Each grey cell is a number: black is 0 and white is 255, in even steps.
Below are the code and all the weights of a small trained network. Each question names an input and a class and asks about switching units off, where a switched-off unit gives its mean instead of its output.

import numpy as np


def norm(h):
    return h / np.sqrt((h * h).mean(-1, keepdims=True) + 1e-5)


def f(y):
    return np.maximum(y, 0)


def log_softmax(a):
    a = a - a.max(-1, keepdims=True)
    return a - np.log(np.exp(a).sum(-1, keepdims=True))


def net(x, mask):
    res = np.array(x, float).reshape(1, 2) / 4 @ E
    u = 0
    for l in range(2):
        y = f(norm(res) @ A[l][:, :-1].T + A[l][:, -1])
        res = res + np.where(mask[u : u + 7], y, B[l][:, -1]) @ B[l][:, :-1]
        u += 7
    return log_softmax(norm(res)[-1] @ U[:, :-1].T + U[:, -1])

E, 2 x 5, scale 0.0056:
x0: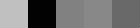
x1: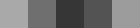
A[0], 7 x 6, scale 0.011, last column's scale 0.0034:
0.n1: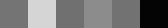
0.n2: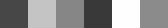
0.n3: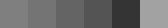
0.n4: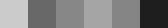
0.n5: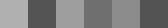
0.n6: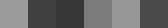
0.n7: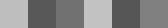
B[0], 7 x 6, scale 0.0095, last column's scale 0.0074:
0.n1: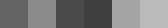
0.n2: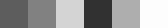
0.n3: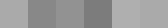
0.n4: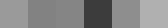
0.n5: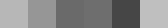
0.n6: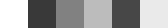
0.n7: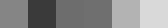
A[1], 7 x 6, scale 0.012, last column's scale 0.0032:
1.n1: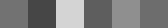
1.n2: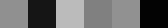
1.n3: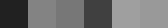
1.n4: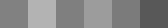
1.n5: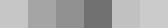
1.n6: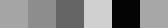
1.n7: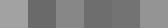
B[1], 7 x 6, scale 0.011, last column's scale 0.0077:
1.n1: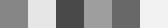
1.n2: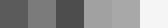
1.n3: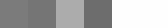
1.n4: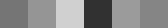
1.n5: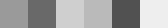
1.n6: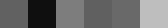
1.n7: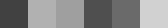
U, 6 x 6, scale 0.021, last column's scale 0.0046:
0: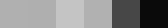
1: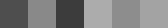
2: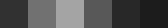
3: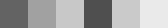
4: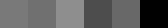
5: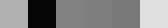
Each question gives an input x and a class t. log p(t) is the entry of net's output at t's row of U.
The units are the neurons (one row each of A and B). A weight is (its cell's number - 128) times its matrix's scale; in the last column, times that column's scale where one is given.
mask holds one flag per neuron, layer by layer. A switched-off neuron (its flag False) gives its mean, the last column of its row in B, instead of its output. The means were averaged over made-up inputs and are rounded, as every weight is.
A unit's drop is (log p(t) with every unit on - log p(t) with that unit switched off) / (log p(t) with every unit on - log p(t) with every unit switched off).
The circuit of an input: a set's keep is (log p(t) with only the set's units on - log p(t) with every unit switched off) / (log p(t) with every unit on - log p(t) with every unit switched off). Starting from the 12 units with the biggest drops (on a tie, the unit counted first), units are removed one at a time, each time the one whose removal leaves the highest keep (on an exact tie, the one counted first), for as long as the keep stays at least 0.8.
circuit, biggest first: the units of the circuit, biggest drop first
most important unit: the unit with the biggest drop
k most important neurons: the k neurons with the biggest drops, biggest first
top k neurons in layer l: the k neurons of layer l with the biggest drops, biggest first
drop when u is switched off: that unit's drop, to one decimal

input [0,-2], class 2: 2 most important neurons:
[0.n1, 0.n2]
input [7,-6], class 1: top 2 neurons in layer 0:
[0.n6, 0.n7]
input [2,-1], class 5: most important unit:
0.n2
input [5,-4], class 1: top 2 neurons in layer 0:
[0.n6, 0.n7]
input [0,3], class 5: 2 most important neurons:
[0.n6, 1.n6]
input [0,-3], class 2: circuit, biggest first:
[0.n1, 0.n2, 1.n3, 0.n6]
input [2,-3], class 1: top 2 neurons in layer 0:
[0.n6, 0.n2]
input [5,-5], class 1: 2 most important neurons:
[0.n6, 1.n2]
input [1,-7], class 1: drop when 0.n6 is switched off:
0.4
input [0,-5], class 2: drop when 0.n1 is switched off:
1.3
